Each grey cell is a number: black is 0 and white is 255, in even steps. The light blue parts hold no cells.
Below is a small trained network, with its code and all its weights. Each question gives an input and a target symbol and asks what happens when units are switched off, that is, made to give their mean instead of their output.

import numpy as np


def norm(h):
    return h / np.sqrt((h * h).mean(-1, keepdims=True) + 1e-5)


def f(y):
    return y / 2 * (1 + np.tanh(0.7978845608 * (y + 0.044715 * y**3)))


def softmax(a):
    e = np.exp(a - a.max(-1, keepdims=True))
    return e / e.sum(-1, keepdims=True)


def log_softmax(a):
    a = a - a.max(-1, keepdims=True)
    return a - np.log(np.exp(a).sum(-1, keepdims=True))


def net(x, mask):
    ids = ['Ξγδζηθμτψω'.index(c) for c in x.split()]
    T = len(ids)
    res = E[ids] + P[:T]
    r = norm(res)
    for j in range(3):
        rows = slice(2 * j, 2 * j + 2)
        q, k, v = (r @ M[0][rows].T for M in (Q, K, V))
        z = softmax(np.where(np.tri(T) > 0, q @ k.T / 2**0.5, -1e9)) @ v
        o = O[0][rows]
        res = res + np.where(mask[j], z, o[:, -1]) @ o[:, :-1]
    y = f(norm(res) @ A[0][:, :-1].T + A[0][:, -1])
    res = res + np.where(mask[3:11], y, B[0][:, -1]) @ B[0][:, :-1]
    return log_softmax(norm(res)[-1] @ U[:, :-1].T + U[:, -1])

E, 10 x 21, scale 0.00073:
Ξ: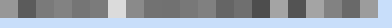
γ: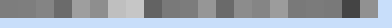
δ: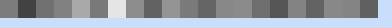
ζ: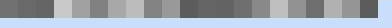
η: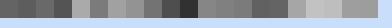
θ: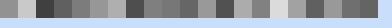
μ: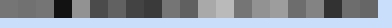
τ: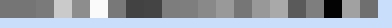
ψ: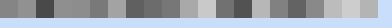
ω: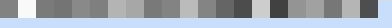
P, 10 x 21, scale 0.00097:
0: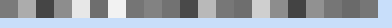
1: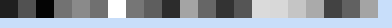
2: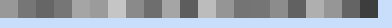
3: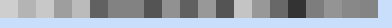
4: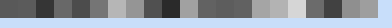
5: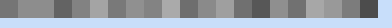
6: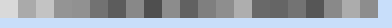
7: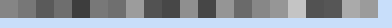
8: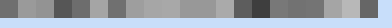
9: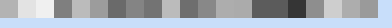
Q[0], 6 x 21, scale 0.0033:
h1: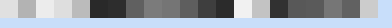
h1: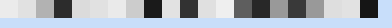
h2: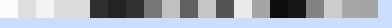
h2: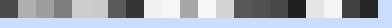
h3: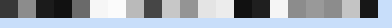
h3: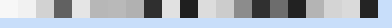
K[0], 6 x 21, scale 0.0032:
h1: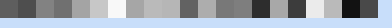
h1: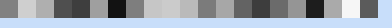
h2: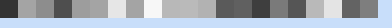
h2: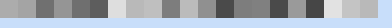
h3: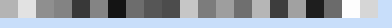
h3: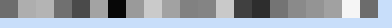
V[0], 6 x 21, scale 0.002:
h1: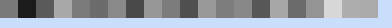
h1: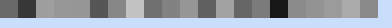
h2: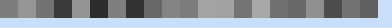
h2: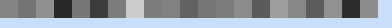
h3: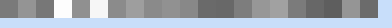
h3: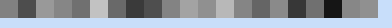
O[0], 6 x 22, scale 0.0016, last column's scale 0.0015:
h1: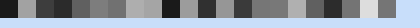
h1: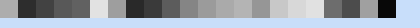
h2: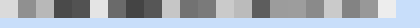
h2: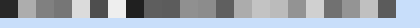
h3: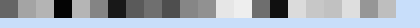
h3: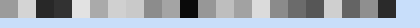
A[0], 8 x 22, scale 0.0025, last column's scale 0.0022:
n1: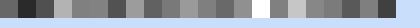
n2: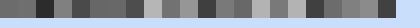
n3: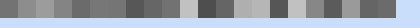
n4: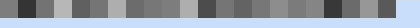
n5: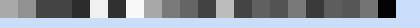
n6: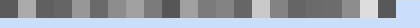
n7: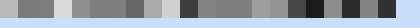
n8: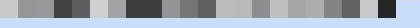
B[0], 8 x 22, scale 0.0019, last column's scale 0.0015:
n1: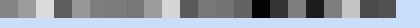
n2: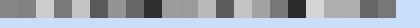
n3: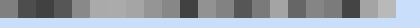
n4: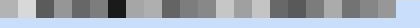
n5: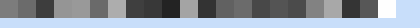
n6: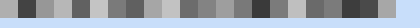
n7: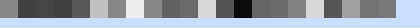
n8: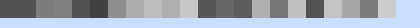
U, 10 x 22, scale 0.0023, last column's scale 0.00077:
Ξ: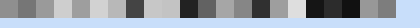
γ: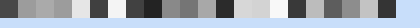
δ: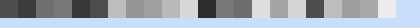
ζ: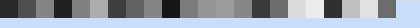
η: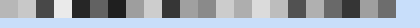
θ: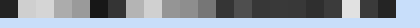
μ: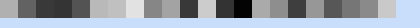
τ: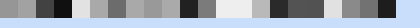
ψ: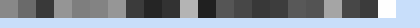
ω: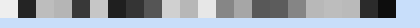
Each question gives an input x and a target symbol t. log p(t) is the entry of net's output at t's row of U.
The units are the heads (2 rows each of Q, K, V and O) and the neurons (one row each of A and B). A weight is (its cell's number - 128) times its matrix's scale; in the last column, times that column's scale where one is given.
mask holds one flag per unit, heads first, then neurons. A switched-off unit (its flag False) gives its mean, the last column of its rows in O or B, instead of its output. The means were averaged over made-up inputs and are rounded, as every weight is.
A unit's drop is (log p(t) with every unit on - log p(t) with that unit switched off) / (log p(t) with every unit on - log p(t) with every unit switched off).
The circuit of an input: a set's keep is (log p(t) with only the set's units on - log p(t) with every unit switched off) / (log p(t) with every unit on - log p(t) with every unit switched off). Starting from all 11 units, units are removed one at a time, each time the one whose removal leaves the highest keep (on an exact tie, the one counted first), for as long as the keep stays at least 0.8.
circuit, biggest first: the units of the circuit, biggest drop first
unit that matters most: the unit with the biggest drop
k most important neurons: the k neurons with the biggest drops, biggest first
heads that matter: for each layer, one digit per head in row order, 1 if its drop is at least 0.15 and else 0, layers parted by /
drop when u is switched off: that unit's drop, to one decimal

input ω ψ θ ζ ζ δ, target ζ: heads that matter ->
001
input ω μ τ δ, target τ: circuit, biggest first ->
(h3)
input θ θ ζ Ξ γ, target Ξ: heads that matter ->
010
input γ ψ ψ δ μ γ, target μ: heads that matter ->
001
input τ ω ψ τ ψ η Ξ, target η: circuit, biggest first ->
(h3; n4; h1)
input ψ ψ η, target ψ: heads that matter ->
110
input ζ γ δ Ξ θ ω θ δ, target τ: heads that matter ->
010
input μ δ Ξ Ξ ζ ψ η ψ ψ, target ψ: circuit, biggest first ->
(n5; h2; h1)
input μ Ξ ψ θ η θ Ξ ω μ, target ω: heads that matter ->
100
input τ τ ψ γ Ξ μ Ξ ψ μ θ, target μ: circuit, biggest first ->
(h3; n7)
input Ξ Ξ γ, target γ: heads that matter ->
010
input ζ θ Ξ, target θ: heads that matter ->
100
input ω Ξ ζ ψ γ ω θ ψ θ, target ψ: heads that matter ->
000
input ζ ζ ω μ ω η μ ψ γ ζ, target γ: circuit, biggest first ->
(h2; h1)
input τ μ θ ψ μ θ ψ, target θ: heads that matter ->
100
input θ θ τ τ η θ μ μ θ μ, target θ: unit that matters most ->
h1
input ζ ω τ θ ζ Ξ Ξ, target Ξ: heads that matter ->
110
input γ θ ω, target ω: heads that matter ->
101
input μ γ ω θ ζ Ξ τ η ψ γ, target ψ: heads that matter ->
110
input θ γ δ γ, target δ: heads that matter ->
100
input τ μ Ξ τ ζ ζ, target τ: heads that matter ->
001
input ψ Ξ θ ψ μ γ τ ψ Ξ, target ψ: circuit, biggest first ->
(n5; h2)
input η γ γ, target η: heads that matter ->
001
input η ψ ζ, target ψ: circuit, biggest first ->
(h1; n5)
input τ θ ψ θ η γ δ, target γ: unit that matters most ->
h2
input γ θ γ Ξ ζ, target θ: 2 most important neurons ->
(n1; n2)
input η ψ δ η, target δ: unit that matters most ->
h1
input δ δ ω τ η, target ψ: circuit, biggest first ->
(h2; n5)
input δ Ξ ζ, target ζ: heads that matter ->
101
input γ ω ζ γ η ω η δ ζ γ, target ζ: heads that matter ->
111
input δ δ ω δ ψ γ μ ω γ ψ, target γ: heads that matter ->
110
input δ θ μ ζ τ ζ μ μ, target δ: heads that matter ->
010
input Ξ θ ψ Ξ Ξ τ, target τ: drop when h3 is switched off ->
1.0
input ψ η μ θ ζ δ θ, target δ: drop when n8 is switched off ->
0.7
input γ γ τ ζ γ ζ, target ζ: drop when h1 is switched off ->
0.1
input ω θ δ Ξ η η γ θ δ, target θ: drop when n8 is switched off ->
0.1
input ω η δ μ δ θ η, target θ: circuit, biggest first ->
(h1)
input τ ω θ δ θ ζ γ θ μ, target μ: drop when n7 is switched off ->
0.3
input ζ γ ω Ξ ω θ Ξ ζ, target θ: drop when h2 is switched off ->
0.9
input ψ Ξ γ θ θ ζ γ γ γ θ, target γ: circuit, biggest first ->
(h2)
